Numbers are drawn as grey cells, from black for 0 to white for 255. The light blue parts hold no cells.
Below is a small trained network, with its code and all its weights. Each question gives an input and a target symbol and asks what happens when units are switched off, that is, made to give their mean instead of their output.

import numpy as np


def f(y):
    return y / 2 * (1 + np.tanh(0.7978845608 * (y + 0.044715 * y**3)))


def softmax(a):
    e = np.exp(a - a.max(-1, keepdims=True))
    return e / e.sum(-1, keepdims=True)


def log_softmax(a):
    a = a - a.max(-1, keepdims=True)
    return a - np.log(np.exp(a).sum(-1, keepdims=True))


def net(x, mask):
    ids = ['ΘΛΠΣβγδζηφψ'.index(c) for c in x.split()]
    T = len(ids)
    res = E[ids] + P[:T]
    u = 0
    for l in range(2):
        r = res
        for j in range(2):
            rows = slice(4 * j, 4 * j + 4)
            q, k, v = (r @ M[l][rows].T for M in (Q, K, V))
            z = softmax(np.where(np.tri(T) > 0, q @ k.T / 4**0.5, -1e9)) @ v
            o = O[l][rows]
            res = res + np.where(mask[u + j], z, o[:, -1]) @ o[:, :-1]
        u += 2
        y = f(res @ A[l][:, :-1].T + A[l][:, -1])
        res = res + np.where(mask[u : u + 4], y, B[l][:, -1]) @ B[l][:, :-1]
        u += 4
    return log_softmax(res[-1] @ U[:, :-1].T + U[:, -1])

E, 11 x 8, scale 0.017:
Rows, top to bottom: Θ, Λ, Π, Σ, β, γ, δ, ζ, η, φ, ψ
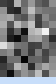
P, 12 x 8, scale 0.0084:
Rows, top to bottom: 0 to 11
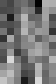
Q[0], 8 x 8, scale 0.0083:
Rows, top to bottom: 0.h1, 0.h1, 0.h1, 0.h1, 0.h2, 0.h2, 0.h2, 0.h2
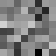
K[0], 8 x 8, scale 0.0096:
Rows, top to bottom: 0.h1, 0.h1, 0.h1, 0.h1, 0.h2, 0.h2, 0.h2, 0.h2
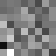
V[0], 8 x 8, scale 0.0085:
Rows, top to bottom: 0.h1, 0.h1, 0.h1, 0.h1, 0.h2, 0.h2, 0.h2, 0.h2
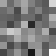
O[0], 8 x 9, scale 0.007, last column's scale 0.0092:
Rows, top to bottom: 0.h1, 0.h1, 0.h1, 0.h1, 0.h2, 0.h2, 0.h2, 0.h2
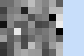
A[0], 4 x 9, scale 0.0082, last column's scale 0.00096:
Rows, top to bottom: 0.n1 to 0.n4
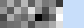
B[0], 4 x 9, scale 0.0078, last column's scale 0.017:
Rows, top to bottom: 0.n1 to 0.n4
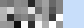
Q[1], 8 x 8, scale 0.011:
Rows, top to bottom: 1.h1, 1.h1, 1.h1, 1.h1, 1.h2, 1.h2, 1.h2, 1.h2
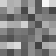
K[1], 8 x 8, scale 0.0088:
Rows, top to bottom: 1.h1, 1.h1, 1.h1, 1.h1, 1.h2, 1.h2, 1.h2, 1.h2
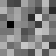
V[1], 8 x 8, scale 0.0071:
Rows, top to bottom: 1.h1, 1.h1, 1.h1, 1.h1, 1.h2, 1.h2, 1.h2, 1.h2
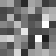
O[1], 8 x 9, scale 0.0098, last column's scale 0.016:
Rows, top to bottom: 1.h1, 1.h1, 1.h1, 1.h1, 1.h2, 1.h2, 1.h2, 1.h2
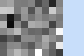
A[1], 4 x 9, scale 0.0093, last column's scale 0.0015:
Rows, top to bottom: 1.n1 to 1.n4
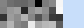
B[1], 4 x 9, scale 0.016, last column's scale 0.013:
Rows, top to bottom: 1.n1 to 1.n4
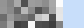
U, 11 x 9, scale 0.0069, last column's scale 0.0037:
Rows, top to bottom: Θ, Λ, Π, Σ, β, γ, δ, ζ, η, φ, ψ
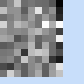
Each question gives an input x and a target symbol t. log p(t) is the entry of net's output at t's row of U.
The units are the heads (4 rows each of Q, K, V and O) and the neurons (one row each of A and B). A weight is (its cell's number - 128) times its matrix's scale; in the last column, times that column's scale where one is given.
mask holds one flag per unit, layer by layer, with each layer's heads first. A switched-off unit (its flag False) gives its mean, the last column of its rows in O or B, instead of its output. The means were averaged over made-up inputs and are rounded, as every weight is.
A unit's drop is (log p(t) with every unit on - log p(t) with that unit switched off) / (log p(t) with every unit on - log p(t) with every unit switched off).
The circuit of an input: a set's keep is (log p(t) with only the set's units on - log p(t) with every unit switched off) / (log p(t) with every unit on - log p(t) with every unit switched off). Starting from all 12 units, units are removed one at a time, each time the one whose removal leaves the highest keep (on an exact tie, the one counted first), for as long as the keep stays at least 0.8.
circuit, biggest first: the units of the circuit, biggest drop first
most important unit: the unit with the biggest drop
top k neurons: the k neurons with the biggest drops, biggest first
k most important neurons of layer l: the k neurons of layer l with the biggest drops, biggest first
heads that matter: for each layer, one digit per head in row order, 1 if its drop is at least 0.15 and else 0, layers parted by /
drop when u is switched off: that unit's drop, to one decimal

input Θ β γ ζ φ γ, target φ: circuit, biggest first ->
0.n3, 1.h1, 1.n3
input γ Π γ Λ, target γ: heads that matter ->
01 / 11
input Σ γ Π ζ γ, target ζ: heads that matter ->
00 / 11
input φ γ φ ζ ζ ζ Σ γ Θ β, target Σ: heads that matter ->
10 / 00
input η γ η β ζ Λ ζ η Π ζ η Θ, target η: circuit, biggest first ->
1.h2, 1.h1, 1.n1
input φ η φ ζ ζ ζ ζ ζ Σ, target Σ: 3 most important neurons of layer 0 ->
0.n2, 0.n4, 0.n3
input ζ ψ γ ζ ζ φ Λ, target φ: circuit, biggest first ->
1.h1, 1.n3, 0.n4
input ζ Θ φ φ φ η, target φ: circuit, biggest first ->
0.n3, 1.h1, 1.n3
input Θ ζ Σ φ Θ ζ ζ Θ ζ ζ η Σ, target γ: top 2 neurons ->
0.n2, 1.n4
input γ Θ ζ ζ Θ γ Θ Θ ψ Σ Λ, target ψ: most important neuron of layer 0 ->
0.n3
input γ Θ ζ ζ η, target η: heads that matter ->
00 / 11
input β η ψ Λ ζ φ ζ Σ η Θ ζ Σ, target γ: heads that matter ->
10 / 01
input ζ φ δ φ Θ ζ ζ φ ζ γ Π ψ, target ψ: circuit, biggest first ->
1.h1, 0.n3
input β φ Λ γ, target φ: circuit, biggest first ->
1.h1, 1.n3
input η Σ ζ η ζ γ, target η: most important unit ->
1.n2
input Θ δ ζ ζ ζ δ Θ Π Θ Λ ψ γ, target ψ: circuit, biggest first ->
1.h1, 0.n3
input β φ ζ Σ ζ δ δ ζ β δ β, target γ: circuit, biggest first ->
1.n3, 1.n2
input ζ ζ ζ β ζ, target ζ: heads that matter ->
10 / 11
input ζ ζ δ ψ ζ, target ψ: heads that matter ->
00 / 10
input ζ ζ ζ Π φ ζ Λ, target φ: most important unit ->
0.n3
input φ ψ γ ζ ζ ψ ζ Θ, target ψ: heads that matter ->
01 / 10
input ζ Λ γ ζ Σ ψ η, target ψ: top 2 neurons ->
0.n3, 0.n4
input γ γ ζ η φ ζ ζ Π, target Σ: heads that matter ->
01 / 10
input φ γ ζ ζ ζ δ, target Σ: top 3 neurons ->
1.n2, 1.n1, 0.n3
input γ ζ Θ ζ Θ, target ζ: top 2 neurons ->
1.n3, 1.n1
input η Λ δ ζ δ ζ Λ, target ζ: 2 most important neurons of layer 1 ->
1.n1, 1.n3
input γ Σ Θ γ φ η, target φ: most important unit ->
0.n3
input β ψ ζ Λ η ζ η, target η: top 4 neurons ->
1.n2, 1.n1, 0.n3, 1.n3
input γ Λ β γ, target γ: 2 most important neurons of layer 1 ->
1.n3, 1.n2
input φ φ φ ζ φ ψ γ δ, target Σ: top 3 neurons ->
1.n2, 1.n1, 0.n4
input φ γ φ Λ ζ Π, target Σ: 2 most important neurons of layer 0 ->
0.n4, 0.n3
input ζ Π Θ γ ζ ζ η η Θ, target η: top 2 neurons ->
1.n1, 1.n2
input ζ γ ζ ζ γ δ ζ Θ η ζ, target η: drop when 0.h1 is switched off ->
0.0
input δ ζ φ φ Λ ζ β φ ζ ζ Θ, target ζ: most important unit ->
1.h2
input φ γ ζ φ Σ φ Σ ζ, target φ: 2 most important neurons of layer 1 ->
1.n3, 1.n2
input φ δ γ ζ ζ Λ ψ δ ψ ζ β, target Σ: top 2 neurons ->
1.n2, 0.n4
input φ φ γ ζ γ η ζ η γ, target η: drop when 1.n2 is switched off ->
0.2
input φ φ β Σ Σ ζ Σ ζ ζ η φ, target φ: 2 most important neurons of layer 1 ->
1.n3, 1.n1
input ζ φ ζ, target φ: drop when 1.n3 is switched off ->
0.1
